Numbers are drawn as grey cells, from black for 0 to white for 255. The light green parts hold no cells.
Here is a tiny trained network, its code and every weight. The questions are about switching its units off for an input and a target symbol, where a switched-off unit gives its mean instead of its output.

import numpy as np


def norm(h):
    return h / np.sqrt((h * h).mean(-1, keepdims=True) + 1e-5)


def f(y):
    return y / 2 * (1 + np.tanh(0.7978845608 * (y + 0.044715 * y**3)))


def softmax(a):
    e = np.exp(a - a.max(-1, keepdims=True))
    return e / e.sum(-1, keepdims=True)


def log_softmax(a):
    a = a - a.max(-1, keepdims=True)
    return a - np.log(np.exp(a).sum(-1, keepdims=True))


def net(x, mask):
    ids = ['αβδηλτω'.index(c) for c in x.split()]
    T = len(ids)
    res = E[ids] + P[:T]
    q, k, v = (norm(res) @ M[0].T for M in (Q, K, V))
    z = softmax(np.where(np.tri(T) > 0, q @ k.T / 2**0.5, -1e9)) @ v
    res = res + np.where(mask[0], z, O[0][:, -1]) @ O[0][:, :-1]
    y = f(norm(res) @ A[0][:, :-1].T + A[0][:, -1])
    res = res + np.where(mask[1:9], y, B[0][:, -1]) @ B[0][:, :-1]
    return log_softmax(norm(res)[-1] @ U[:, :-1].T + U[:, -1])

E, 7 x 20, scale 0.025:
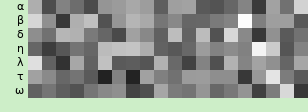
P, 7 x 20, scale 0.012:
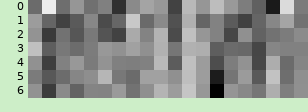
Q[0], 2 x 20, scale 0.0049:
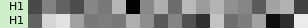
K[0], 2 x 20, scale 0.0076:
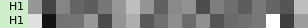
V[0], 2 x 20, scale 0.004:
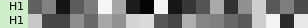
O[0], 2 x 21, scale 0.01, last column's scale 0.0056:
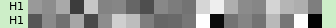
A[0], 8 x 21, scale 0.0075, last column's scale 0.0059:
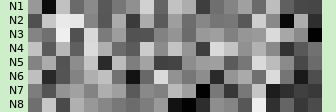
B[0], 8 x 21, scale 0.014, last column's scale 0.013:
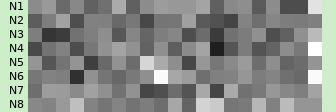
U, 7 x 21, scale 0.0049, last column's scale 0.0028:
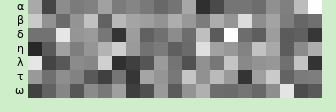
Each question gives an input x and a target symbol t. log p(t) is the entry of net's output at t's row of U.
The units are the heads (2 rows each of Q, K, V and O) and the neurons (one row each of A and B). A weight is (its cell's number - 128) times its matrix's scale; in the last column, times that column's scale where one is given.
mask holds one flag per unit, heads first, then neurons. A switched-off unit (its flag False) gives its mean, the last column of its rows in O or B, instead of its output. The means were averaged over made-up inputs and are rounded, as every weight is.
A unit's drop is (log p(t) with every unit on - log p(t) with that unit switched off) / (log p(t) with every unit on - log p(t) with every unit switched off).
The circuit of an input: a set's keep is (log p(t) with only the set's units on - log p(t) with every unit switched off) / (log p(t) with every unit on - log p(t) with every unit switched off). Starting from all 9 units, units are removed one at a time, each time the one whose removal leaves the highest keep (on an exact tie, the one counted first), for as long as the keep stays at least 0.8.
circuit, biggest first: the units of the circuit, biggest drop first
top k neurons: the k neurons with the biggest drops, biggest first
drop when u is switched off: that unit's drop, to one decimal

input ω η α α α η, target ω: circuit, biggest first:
[N4; H1]
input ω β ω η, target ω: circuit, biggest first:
[H1; N4]
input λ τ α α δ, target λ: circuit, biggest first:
[H1; N3; N4]
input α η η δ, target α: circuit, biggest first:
[H1]
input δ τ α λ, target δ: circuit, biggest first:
[N7; H1]
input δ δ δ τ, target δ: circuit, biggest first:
[N7; H1]
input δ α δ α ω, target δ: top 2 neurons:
[N7; N4]
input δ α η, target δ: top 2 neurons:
[N7; N4]
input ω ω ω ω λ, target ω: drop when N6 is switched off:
-0.1
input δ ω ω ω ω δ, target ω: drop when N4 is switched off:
0.7
